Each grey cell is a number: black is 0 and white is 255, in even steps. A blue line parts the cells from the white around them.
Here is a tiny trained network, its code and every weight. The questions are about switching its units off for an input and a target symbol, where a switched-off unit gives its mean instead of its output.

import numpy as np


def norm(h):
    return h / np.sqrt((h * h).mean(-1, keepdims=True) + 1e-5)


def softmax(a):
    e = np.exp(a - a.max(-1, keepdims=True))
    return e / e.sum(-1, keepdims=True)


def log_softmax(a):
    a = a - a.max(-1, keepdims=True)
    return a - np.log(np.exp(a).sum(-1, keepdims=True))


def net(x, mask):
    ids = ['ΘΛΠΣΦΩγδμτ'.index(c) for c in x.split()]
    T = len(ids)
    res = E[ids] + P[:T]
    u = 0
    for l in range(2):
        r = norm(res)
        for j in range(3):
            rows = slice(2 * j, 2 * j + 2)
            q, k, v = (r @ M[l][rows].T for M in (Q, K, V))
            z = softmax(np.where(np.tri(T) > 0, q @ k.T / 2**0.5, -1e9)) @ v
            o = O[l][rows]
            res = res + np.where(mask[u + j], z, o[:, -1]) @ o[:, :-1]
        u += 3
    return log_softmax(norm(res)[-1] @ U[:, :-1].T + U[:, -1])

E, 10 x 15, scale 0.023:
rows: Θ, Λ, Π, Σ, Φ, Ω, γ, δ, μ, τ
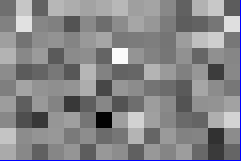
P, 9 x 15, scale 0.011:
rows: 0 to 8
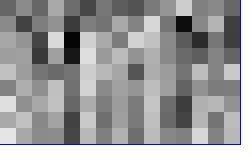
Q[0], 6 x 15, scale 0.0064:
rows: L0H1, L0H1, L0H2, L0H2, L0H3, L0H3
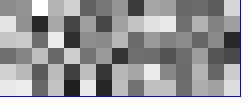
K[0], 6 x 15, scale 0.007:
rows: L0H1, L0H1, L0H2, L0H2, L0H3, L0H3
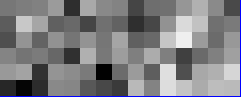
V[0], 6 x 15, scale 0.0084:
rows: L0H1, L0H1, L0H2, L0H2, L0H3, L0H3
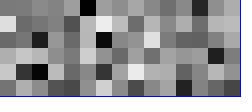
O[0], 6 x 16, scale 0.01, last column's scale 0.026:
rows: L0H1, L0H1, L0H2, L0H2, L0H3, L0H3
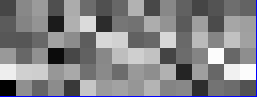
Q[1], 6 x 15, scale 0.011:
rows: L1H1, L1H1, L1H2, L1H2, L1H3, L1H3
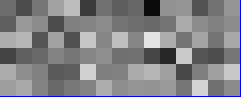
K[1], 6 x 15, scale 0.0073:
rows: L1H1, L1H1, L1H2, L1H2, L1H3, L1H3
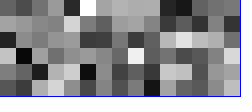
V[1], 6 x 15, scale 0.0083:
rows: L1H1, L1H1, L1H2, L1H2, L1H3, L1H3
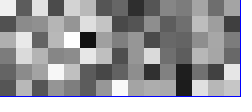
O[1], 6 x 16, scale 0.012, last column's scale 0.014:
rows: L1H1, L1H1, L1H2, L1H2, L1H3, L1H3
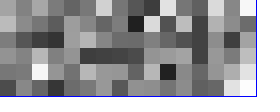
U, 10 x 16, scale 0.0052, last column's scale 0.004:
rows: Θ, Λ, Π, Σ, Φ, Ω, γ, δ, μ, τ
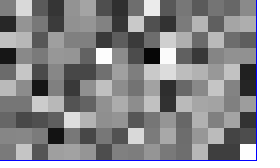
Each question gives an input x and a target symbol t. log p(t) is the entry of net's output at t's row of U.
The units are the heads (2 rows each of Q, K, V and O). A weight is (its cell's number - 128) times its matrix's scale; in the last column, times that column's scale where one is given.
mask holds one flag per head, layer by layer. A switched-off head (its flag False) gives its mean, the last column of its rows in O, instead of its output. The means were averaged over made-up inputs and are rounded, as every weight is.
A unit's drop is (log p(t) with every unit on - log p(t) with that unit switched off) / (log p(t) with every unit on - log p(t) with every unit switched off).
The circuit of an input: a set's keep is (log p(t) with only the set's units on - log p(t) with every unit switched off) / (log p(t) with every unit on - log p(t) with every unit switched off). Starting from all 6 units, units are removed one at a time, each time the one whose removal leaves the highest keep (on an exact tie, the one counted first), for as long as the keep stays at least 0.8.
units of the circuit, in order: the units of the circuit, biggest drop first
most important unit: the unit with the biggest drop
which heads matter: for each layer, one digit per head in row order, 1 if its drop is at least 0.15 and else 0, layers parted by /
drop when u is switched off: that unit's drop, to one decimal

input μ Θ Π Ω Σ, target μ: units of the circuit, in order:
(L0H2, L1H3, L0H3)
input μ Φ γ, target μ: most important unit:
L0H2
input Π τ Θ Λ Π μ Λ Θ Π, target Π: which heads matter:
011 / 001
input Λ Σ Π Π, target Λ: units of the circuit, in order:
(L0H3, L1H1, L0H1)
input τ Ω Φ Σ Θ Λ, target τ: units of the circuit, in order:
(L0H3, L1H3, L1H1, L0H1)
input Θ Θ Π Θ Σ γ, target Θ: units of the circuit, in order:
(L0H3, L1H1, L1H2)
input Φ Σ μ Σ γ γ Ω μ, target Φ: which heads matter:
001 / 011
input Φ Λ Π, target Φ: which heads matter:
001 / 111
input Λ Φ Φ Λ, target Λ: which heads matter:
101 / 100
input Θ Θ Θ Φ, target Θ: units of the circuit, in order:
(L0H3, L1H1)
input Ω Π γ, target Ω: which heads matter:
101 / 110
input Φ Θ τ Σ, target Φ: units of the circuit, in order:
(L0H3, L1H3, L1H2)
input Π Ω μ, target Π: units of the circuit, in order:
(L0H2, L0H3, L1H3, L1H1)
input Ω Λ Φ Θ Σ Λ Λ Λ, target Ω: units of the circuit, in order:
(L0H1, L1H2, L0H3)
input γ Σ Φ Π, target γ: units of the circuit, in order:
(L0H3, L0H2, L1H3, L1H2)
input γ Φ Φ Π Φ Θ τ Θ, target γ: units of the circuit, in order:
(L0H2, L0H3, L1H3, L1H2)
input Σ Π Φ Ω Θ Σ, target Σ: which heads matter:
001 / 100
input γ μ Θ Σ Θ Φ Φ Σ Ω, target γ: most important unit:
L0H2
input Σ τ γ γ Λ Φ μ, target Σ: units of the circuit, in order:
(L1H1, L0H3)
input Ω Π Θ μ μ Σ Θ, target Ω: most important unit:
L0H1
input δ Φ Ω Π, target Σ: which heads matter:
110 / 100
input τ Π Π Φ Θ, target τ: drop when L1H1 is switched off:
0.3
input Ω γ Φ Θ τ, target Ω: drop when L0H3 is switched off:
0.2
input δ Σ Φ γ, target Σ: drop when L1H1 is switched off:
0.3
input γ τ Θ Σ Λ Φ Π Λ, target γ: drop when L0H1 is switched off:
0.1
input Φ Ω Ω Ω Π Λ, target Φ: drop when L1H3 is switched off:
0.5
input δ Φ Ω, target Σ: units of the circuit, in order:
(L0H2)
